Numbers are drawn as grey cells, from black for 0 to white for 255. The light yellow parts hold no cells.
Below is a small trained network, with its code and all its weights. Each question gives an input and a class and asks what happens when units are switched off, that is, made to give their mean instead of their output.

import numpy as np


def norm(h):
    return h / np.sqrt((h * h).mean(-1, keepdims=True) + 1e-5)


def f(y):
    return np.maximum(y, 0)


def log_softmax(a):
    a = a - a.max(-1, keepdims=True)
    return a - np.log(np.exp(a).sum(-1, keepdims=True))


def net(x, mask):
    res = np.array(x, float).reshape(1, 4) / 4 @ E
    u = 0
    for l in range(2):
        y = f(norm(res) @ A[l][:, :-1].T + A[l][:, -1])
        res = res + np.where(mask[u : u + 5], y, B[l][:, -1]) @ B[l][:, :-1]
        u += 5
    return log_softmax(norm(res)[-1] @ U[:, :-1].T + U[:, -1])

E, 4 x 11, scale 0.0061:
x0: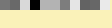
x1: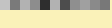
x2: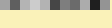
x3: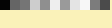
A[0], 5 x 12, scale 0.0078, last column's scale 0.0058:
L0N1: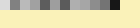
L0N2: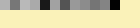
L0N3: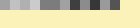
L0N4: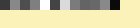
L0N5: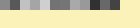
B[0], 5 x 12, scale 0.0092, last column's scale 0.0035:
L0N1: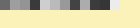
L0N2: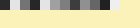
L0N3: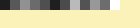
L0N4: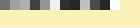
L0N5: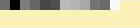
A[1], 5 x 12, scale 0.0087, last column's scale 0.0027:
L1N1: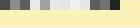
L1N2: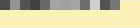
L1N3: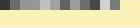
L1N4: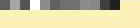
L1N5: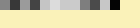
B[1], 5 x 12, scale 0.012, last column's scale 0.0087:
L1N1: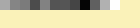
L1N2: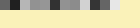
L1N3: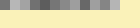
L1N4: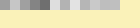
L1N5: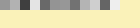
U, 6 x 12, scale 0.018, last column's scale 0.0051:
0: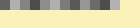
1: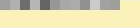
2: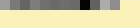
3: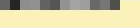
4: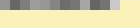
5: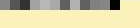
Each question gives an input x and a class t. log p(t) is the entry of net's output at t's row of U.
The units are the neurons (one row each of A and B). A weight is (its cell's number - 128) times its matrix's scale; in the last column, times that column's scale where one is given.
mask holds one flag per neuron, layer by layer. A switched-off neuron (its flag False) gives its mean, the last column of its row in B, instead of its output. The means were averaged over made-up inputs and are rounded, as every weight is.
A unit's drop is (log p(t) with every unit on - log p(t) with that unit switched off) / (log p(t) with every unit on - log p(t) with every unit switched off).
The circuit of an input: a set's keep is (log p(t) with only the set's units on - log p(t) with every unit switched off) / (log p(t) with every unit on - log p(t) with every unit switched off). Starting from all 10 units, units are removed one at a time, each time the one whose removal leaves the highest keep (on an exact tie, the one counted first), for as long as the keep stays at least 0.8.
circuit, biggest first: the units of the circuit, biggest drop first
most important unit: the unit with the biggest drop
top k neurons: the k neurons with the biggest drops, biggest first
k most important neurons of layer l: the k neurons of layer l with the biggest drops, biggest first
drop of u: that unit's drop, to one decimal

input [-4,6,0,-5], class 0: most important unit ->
L1N1
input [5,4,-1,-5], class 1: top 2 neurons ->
(L1N1, L0N4)
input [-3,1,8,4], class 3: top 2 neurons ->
(L0N5, L0N3)
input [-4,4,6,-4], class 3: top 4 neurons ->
(L0N3, L1N1, L1N5, L0N4)
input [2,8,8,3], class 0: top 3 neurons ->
(L0N2, L0N1, L1N2)
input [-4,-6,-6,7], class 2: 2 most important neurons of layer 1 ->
(L1N1, L1N5)
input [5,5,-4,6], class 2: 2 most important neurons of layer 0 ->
(L0N4, L0N3)
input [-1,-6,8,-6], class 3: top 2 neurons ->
(L1N1, L0N3)
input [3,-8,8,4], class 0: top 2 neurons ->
(L0N4, L1N2)
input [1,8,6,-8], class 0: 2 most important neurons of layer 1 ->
(L1N1, L1N2)
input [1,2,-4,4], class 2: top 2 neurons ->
(L1N1, L0N3)
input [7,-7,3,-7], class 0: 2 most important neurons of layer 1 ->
(L1N1, L1N4)
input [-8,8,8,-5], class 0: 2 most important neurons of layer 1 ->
(L1N5, L1N2)
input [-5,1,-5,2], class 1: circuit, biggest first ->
(L1N4)
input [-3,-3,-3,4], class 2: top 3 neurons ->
(L1N1, L0N3, L0N2)
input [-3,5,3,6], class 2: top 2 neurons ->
(L1N1, L0N4)
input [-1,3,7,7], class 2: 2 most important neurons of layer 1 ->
(L1N1, L1N2)
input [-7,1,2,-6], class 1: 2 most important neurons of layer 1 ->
(L1N1, L1N4)
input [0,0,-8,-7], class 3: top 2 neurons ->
(L1N1, L1N2)
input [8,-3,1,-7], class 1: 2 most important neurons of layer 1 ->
(L1N1, L1N5)
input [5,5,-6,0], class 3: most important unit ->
L1N2
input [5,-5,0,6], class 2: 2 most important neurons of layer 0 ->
(L0N2, L0N1)
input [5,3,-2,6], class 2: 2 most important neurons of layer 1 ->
(L1N1, L1N4)
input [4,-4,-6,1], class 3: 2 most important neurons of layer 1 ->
(L1N2, L1N4)
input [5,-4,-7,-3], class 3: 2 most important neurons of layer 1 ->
(L1N2, L1N4)
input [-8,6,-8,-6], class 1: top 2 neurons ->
(L1N1, L0N4)
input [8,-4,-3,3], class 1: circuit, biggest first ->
(L1N5)
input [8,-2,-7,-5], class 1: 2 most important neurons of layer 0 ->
(L0N3, L0N2)
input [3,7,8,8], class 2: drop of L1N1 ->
1.1
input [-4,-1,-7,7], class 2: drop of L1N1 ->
1.2
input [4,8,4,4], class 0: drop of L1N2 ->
0.0
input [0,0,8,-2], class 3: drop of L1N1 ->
0.1
